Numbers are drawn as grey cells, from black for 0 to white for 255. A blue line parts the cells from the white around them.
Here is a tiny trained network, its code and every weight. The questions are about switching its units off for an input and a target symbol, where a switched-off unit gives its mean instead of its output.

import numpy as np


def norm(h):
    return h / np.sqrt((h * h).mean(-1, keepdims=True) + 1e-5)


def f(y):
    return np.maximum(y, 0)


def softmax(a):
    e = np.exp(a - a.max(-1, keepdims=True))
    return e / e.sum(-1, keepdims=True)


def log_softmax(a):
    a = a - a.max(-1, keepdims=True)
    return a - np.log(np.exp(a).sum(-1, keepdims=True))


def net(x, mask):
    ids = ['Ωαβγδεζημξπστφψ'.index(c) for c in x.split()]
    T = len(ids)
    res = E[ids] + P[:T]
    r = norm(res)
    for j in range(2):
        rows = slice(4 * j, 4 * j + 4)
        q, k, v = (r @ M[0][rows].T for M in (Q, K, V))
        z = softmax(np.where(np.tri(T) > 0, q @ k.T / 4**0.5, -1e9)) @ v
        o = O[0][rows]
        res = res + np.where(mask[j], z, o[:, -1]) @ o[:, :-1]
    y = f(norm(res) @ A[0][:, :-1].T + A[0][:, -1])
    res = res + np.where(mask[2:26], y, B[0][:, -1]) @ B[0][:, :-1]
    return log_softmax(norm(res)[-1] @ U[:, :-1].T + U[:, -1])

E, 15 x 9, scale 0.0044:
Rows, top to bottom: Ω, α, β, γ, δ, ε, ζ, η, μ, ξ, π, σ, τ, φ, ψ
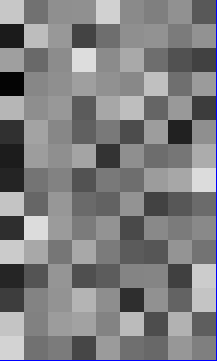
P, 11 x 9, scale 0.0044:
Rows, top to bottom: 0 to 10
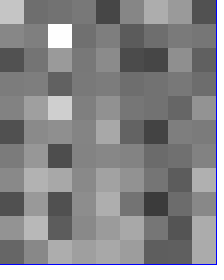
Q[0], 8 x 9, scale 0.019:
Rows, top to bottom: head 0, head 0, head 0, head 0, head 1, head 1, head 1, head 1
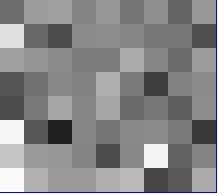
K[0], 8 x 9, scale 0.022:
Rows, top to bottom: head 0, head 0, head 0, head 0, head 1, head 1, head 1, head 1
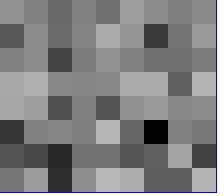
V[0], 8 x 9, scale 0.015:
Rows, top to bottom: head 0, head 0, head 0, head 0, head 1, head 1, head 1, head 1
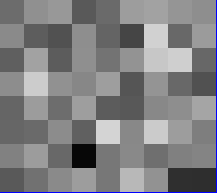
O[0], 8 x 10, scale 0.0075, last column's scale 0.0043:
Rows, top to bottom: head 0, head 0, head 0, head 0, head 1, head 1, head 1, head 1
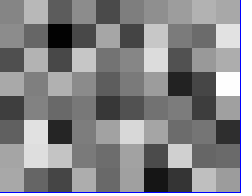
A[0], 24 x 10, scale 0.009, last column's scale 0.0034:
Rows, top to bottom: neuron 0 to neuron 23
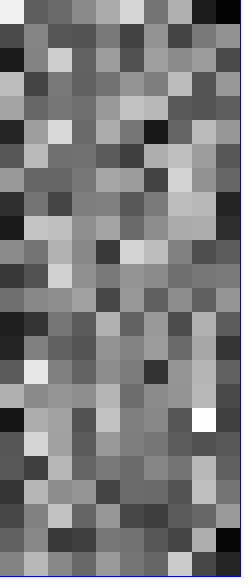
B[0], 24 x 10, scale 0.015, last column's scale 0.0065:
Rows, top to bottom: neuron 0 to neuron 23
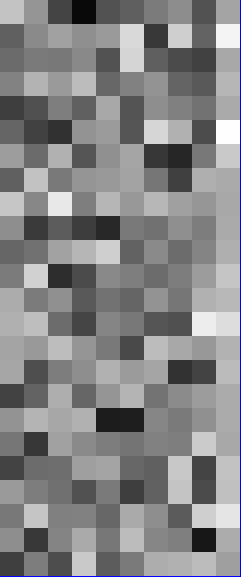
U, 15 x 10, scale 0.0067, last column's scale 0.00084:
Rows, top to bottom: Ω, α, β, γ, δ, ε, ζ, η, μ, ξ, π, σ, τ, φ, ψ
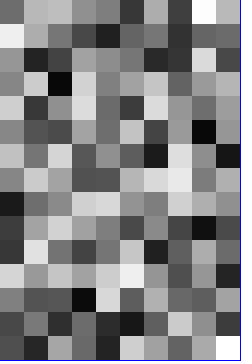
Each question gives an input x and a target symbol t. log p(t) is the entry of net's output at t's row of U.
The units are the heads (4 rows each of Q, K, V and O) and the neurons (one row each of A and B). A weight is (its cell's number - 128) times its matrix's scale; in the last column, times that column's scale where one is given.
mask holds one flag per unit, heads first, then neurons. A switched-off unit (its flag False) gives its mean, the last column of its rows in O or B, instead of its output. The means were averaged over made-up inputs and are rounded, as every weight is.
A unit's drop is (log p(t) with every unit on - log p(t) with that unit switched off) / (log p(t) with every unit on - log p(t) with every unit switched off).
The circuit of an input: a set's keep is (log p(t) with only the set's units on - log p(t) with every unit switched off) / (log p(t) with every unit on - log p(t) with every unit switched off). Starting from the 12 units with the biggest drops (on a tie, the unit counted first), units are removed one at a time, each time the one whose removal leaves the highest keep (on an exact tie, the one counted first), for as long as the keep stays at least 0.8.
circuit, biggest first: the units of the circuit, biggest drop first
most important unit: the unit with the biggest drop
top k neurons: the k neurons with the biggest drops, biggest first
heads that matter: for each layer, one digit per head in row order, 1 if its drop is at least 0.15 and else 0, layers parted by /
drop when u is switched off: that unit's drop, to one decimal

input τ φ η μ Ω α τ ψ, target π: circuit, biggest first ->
(head 1; neuron 13; neuron 1)
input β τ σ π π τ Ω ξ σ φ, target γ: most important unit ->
head 0
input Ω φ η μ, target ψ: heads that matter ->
01
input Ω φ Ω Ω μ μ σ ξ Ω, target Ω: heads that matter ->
10
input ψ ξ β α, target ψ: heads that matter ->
01
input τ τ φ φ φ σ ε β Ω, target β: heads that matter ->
01
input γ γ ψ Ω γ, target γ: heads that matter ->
11
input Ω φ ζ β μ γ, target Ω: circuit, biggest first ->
(head 1; neuron 17)
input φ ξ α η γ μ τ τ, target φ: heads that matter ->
10
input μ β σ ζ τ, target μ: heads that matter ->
01
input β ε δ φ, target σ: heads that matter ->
11
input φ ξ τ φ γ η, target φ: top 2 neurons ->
(neuron 17; neuron 5)
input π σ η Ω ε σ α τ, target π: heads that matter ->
00
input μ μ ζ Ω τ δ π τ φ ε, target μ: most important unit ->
head 1
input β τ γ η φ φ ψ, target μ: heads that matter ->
10
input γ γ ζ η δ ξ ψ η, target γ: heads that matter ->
11
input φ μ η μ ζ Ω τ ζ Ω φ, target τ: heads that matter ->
01
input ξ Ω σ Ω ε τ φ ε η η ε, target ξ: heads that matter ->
10
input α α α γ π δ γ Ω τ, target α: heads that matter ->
11
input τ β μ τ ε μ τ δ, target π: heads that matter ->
01
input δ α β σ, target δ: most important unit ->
head 0
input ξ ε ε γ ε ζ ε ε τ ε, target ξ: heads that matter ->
10
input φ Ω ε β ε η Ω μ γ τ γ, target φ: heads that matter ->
10
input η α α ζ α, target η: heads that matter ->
11
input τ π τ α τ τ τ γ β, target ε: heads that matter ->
01
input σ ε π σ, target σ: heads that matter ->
10
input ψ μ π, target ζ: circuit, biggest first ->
(head 0)
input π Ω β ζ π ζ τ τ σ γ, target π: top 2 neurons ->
(neuron 13; neuron 2)
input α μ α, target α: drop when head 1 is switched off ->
0.3
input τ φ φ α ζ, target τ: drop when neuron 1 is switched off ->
0.2
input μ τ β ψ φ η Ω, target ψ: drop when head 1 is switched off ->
0.5
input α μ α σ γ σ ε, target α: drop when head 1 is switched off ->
0.4
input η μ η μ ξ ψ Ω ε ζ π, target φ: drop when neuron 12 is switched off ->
0.0
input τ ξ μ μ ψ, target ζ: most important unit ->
head 1
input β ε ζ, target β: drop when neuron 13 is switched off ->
0.1
